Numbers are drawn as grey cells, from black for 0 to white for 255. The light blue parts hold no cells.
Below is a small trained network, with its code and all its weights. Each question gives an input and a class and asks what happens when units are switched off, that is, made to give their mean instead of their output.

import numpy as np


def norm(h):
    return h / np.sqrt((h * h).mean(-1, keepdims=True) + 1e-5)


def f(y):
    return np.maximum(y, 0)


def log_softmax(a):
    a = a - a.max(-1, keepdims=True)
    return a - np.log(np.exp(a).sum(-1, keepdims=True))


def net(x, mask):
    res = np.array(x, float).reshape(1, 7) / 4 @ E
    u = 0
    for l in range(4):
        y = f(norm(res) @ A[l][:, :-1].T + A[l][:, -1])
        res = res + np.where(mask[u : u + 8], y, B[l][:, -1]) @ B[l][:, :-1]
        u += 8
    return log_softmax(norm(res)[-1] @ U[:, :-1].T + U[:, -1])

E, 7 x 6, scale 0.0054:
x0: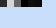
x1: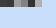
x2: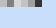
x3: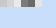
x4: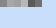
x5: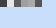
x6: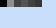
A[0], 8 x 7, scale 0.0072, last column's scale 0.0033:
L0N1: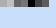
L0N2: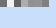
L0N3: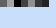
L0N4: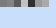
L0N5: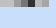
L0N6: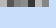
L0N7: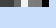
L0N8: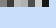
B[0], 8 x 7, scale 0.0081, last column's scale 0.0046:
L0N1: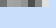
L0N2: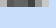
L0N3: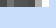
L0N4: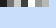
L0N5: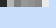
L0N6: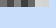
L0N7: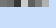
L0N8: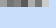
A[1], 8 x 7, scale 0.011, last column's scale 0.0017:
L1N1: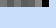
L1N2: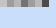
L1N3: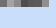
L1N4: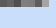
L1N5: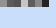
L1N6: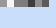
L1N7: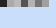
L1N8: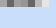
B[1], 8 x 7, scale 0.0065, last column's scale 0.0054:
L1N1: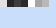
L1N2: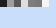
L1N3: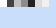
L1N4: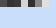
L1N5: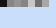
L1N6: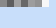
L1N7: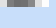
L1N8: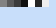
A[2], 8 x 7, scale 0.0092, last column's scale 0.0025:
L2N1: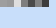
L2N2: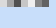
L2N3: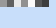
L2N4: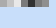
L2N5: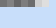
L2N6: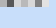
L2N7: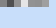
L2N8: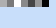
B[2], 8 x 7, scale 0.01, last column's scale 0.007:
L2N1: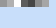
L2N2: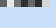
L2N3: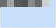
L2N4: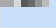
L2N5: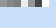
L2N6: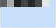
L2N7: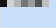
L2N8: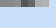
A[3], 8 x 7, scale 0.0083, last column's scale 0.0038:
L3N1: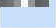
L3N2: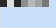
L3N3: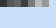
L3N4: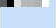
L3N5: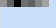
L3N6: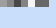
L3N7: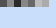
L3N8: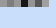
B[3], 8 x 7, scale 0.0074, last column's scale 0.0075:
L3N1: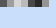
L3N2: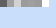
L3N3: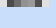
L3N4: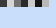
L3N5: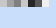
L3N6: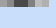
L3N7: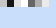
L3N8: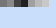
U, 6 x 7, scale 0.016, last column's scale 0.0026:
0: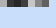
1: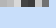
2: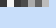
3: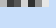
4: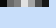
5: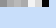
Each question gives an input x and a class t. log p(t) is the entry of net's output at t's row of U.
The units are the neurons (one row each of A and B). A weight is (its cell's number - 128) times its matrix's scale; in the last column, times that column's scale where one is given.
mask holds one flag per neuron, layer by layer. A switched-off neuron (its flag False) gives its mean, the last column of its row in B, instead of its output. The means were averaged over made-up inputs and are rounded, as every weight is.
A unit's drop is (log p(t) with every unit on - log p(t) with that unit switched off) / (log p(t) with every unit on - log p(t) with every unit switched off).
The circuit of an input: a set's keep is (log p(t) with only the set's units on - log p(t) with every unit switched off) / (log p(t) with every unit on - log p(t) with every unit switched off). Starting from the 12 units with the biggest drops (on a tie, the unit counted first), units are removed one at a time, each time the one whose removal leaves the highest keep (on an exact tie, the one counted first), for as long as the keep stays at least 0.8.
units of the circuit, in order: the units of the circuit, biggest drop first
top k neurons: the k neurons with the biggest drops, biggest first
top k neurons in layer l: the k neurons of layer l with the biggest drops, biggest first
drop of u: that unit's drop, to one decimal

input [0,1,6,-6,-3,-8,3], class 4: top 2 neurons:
L1N4; L1N8
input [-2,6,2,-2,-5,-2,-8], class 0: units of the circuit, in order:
L1N8
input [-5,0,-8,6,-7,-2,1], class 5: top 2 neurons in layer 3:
L3N2; L3N7
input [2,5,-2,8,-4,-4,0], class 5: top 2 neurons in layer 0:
L0N5; L0N2
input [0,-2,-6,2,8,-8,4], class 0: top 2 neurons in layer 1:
L1N2; L1N1
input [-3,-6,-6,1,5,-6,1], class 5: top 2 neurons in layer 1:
L1N2; L1N3
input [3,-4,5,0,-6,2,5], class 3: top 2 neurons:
L0N3; L1N4
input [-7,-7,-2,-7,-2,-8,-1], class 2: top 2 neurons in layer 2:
L2N2; L2N7
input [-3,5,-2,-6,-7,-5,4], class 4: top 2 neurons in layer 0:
L0N7; L0N2
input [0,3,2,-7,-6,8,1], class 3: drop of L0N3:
0.3
